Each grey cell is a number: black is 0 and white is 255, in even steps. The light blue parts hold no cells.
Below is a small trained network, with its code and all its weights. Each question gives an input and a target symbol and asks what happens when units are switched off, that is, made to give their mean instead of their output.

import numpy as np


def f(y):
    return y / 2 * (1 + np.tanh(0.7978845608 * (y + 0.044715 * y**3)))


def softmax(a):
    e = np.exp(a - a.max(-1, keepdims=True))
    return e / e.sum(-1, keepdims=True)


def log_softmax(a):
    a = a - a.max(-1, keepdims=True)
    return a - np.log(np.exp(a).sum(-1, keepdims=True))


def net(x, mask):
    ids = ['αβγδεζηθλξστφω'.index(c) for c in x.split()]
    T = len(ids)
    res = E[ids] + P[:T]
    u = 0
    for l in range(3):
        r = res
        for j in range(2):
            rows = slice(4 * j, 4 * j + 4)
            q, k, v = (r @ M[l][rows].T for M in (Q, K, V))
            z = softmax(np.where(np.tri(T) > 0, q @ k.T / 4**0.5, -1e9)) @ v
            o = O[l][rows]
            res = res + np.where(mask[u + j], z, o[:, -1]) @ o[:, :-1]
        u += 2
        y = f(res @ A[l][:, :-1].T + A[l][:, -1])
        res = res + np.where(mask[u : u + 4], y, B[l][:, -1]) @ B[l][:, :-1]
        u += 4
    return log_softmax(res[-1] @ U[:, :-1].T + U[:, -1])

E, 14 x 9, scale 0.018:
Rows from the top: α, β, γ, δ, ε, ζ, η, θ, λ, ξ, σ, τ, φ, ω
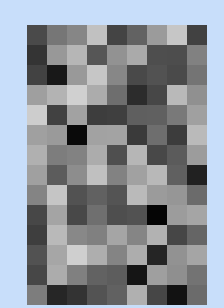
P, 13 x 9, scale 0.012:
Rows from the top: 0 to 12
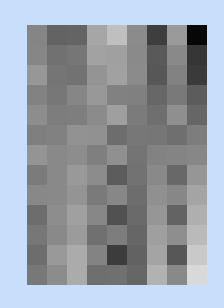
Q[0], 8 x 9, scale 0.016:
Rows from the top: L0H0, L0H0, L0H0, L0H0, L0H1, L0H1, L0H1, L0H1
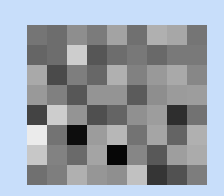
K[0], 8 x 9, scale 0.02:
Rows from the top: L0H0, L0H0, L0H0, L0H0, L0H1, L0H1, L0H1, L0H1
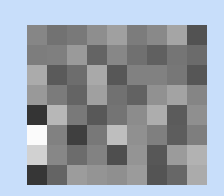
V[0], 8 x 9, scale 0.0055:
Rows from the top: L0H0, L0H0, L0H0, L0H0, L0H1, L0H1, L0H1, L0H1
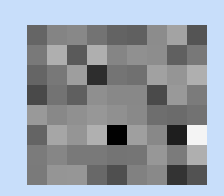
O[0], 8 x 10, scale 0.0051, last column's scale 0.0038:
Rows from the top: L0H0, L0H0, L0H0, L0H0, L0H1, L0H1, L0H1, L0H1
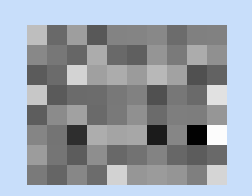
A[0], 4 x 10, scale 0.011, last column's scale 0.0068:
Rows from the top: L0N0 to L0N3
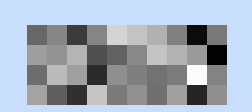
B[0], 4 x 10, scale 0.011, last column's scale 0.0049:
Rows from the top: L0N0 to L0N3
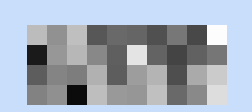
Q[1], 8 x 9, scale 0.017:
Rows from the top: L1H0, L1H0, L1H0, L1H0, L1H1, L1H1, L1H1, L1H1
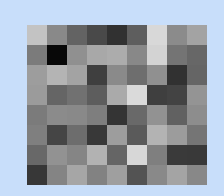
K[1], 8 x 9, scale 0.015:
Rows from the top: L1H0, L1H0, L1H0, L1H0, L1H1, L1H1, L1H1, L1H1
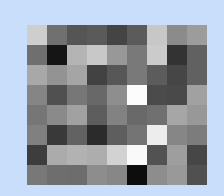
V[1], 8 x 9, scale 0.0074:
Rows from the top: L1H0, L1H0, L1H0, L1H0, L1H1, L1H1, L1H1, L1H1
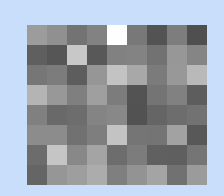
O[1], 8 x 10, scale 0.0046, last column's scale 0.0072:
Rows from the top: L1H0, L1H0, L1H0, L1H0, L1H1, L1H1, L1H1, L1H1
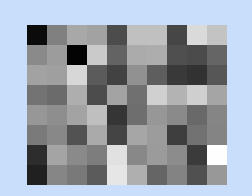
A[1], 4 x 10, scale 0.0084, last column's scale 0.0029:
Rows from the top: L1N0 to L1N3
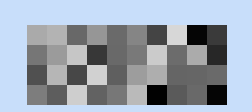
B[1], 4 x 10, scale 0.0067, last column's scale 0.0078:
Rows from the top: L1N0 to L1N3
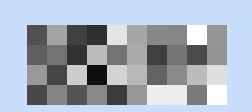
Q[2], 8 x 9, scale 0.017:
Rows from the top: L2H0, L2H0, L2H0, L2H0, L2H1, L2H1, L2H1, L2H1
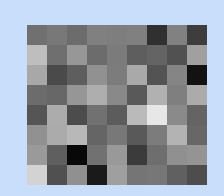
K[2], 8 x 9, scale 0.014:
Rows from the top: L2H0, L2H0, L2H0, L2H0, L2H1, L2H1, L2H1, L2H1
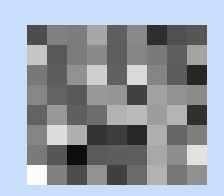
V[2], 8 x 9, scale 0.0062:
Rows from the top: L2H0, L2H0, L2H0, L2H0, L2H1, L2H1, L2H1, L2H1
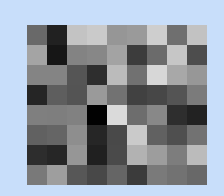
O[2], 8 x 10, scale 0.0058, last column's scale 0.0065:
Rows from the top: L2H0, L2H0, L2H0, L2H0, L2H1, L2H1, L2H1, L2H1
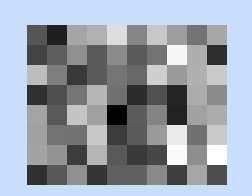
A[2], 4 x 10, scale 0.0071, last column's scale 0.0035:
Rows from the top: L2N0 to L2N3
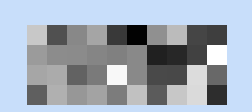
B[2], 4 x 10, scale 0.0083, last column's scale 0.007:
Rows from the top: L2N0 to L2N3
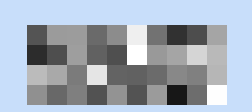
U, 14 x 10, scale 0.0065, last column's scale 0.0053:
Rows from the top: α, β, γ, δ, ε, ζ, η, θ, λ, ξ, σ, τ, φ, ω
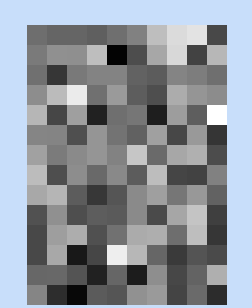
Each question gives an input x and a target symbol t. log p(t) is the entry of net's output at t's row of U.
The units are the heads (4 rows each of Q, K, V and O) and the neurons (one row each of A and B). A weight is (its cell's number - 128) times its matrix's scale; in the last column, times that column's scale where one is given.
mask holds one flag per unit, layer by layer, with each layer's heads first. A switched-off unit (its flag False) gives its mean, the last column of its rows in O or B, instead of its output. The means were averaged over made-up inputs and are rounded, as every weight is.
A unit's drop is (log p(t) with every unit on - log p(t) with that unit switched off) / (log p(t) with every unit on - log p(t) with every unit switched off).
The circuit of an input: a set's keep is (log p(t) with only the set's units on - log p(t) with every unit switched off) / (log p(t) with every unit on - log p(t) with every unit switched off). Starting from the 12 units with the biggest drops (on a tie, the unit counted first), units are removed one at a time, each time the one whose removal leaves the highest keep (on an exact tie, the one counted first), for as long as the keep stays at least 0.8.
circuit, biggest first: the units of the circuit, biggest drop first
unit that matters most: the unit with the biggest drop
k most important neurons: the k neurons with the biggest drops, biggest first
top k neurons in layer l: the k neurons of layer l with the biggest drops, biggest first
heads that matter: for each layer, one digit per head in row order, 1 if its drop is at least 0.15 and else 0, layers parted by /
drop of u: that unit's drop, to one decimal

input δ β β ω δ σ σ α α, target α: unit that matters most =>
L1N0
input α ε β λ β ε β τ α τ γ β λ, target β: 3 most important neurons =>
[L0N3, L1N1, L0N0]
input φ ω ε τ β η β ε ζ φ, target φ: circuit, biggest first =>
[L1H0, L2H1]
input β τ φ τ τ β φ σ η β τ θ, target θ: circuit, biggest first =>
[L2H1, L0N0, L0H1]
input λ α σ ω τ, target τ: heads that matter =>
00 / 01 / 01
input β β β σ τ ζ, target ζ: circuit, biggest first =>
[L2N2, L0N3, L1N3]
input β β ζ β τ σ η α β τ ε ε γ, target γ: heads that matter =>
01 / 10 / 10
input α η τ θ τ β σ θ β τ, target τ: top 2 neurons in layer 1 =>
[L1N3, L1N0]
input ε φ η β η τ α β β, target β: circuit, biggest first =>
[L2H1, L1N3, L0N3]
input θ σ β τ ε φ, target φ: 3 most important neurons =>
[L1N2, L1N3, L2N1]
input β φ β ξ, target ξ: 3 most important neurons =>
[L2N1, L1N3, L1N0]
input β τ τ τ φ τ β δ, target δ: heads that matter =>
00 / 00 / 01
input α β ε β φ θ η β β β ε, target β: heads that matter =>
10 / 10 / 01
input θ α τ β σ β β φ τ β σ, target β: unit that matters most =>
L1H0
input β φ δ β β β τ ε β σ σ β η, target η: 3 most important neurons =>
[L0N3, L1N3, L2N1]
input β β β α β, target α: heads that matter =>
00 / 00 / 11
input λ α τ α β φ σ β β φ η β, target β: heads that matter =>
11 / 00 / 01
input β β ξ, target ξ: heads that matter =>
01 / 10 / 10
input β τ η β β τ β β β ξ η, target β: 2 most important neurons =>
[L0N0, L0N3]
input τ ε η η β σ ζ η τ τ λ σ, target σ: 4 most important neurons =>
[L2N1, L1N3, L0N0, L1N1]
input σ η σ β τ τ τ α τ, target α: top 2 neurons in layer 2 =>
[L2N0, L2N2]
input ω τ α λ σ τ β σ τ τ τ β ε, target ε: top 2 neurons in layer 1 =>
[L1N3, L1N1]
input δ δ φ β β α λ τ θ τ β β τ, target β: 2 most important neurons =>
[L0N3, L1N3]
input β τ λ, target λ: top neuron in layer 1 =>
[L1N0]
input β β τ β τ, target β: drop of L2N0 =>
0.1
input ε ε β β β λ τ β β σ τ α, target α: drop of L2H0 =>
0.5
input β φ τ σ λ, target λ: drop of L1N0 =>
1.0
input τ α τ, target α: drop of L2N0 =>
0.1
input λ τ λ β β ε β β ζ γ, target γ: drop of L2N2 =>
0.0
